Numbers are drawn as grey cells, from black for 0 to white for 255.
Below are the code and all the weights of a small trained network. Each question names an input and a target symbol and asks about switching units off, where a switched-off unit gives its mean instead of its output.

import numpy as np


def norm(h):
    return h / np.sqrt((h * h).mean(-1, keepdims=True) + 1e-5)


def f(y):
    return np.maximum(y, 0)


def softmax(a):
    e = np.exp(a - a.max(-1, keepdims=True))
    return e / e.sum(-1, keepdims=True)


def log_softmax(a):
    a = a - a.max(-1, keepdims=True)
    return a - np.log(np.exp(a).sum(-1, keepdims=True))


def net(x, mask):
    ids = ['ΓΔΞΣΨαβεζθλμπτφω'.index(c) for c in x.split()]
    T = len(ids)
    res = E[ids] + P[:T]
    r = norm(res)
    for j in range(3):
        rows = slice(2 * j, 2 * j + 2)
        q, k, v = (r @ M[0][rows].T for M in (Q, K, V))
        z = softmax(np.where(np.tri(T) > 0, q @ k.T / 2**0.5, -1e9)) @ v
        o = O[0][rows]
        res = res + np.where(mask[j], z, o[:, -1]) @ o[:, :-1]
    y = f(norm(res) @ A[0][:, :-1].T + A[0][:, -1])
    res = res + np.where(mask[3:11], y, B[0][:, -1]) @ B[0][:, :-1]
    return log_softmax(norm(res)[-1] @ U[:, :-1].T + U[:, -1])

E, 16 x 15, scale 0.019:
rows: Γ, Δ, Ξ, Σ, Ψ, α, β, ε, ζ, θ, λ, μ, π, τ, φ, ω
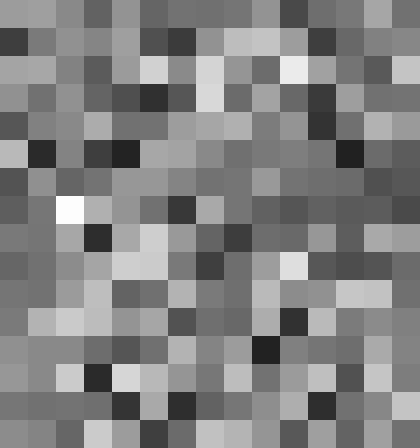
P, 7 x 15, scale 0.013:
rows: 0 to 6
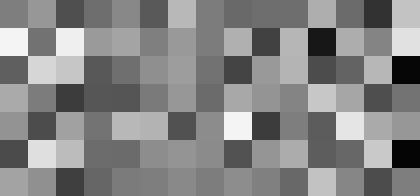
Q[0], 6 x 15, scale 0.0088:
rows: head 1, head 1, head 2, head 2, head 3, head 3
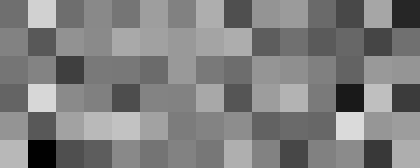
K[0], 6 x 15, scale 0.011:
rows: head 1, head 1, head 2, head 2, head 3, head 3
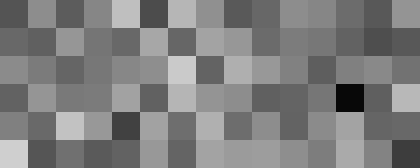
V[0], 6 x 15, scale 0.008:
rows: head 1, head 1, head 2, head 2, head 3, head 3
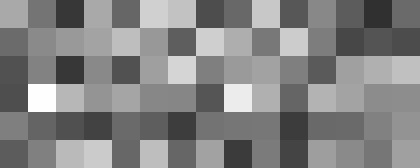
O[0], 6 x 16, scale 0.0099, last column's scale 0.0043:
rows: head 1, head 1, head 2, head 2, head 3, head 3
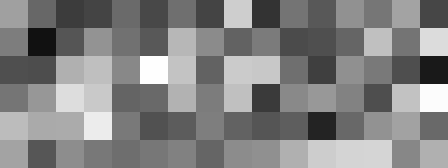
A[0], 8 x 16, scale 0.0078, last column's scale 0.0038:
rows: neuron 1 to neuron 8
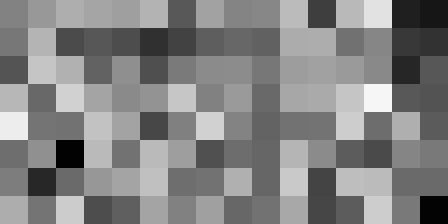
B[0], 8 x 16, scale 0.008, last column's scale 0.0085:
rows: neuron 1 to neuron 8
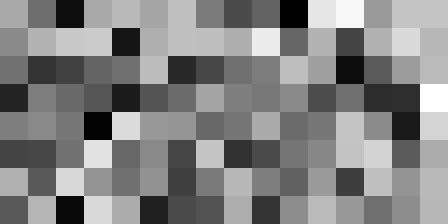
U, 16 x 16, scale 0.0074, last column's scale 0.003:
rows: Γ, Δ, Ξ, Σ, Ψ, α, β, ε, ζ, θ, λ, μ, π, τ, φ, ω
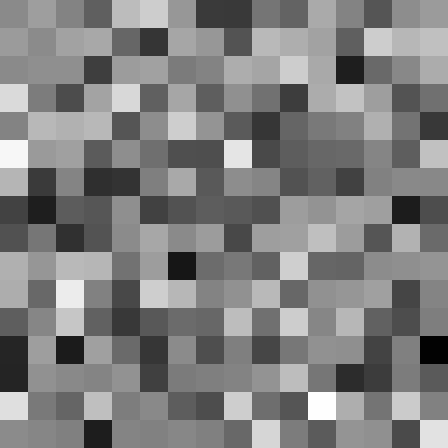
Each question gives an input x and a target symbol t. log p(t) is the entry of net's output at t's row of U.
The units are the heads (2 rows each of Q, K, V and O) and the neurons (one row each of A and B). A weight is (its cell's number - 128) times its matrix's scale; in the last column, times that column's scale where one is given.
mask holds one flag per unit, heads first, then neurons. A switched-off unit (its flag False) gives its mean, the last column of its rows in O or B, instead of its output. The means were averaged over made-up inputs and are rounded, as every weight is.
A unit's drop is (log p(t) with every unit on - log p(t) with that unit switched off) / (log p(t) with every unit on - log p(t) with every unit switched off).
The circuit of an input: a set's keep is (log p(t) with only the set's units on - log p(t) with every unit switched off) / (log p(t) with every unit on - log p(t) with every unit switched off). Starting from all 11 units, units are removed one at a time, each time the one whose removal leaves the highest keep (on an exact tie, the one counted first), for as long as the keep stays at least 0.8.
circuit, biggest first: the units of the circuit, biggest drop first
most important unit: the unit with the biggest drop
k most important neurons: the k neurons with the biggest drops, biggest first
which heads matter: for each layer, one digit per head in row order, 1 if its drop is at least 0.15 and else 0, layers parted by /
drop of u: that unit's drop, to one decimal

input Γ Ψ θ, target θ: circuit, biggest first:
head 1; head 3
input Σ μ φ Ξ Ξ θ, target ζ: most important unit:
neuron 1
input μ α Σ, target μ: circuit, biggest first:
head 3; head 2; neuron 4
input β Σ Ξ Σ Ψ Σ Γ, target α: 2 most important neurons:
neuron 1; neuron 4
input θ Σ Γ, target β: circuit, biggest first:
head 1; neuron 2
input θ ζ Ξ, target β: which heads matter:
101
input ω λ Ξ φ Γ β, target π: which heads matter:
111
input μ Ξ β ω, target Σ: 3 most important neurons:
neuron 4; neuron 5; neuron 3
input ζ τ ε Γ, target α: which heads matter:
001
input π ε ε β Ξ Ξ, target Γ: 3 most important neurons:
neuron 1; neuron 4; neuron 2
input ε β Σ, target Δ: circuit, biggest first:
head 2; neuron 2
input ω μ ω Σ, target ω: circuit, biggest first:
neuron 5; neuron 8
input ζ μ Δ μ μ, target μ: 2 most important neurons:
neuron 4; neuron 1
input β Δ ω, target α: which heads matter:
100
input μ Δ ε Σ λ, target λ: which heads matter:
010
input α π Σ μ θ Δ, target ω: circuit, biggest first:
head 2
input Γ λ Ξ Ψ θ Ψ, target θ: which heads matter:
101
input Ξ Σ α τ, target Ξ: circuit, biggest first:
neuron 1; head 3
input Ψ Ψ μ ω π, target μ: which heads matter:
010
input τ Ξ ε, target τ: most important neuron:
neuron 3
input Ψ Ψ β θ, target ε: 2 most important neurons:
neuron 6; neuron 2
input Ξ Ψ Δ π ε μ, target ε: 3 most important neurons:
neuron 4; neuron 2; neuron 3
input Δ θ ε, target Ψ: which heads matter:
111
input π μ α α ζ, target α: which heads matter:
100
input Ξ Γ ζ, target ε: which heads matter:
100
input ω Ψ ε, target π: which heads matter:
000
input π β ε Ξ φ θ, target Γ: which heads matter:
110
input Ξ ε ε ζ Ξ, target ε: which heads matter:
100
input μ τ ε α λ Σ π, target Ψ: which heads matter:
001
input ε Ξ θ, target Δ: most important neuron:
neuron 2
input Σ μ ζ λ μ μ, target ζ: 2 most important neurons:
neuron 1; neuron 3
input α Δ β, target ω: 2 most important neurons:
neuron 2; neuron 8
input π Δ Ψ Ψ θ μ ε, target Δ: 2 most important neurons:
neuron 2; neuron 4
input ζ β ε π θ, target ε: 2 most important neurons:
neuron 4; neuron 2
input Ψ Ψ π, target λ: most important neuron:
neuron 7
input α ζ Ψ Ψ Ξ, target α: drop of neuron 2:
0.1
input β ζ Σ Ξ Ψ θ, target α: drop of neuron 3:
0.0
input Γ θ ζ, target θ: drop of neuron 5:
0.1
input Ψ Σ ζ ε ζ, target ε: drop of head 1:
0.4
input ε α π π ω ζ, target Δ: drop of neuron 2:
0.3
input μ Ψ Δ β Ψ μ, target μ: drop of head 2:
0.2
